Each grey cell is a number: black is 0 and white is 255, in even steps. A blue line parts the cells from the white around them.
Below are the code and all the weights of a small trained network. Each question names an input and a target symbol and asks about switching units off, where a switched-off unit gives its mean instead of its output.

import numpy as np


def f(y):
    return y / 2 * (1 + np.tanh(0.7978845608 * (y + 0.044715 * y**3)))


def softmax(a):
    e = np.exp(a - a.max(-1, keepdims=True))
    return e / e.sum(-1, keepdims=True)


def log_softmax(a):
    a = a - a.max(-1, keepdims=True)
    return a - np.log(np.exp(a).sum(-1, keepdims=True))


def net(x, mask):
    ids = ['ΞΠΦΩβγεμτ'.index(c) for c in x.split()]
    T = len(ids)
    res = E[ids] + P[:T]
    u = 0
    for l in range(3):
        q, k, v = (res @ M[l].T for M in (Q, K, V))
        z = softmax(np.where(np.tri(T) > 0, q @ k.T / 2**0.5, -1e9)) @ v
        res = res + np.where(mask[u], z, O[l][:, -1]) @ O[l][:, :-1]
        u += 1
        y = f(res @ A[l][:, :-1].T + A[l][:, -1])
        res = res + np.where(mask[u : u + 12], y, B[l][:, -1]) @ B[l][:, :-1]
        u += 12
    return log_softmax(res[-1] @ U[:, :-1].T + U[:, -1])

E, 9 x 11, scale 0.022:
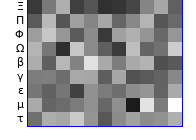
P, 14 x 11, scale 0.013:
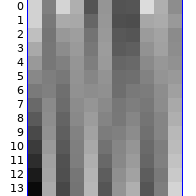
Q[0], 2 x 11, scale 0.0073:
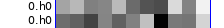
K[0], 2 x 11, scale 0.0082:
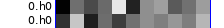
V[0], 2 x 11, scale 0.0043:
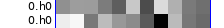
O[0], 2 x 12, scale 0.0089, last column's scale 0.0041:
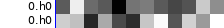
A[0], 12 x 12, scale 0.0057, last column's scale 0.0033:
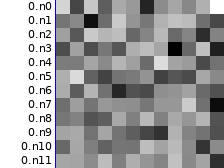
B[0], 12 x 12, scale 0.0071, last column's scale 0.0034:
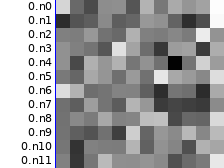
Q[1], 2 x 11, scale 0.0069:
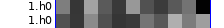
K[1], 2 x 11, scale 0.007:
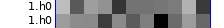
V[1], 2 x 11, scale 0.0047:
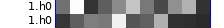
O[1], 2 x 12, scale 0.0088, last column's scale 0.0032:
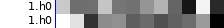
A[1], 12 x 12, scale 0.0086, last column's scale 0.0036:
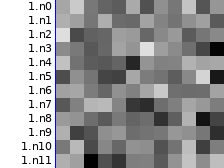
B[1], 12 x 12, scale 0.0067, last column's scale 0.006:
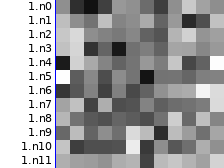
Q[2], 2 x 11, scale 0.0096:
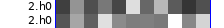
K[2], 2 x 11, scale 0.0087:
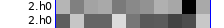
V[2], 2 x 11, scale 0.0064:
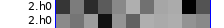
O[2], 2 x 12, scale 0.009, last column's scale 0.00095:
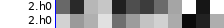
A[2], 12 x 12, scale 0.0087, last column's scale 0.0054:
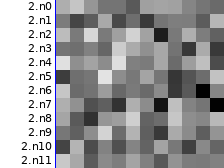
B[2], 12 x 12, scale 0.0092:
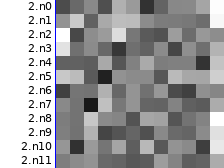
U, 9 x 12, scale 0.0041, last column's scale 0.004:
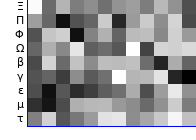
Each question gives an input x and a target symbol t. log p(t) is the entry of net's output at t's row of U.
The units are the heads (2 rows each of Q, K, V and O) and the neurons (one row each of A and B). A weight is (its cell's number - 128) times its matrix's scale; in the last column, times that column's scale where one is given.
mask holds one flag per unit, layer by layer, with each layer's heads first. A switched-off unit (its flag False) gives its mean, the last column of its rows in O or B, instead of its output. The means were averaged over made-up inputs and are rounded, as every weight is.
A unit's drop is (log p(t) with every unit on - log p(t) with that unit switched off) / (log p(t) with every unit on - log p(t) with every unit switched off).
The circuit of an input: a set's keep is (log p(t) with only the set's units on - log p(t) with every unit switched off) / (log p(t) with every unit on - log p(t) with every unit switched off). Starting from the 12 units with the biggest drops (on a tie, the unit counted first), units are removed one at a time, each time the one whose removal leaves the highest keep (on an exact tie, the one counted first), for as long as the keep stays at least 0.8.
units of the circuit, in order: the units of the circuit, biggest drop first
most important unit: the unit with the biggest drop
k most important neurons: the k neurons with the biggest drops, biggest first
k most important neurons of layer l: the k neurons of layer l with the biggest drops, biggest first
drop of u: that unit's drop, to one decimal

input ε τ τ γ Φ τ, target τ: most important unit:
2.n5
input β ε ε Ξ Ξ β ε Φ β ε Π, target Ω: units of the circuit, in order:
(1.h0; 2.h0)
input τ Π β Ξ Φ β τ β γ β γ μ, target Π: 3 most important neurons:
(2.n7; 0.n0; 1.n3)
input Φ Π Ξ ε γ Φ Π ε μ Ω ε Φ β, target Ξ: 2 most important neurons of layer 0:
(0.n4; 0.n2)
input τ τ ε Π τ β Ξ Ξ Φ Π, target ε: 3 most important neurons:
(1.n1; 0.n1; 0.n0)
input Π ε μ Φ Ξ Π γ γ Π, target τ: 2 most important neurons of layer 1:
(1.n1; 1.n11)
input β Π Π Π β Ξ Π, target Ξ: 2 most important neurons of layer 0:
(0.n5; 0.n1)
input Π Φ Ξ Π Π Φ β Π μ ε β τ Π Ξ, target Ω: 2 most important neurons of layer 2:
(2.n1; 2.n0)
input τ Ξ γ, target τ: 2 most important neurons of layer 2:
(2.n5; 2.n9)
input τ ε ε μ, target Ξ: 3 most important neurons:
(2.n2; 2.n8; 1.n9)
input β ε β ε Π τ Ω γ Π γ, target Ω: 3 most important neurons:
(0.n1; 0.n3; 0.n4)
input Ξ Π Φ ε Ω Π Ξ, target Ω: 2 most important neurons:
(0.n6; 1.n7)
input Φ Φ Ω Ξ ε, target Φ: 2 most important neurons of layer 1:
(1.n4; 1.n2)
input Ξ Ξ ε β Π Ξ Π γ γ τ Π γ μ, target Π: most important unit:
2.n7
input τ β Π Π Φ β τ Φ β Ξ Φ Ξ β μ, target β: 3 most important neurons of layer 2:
(2.n7; 2.n8; 2.n5)
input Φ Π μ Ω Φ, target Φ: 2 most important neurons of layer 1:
(1.n6; 1.n4)
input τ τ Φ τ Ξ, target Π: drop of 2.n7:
0.3
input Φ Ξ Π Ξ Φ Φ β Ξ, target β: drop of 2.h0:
0.2
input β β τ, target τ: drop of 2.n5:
0.2
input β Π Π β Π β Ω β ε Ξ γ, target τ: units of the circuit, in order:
(2.n5)
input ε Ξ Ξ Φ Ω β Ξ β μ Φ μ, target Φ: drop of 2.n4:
0.1
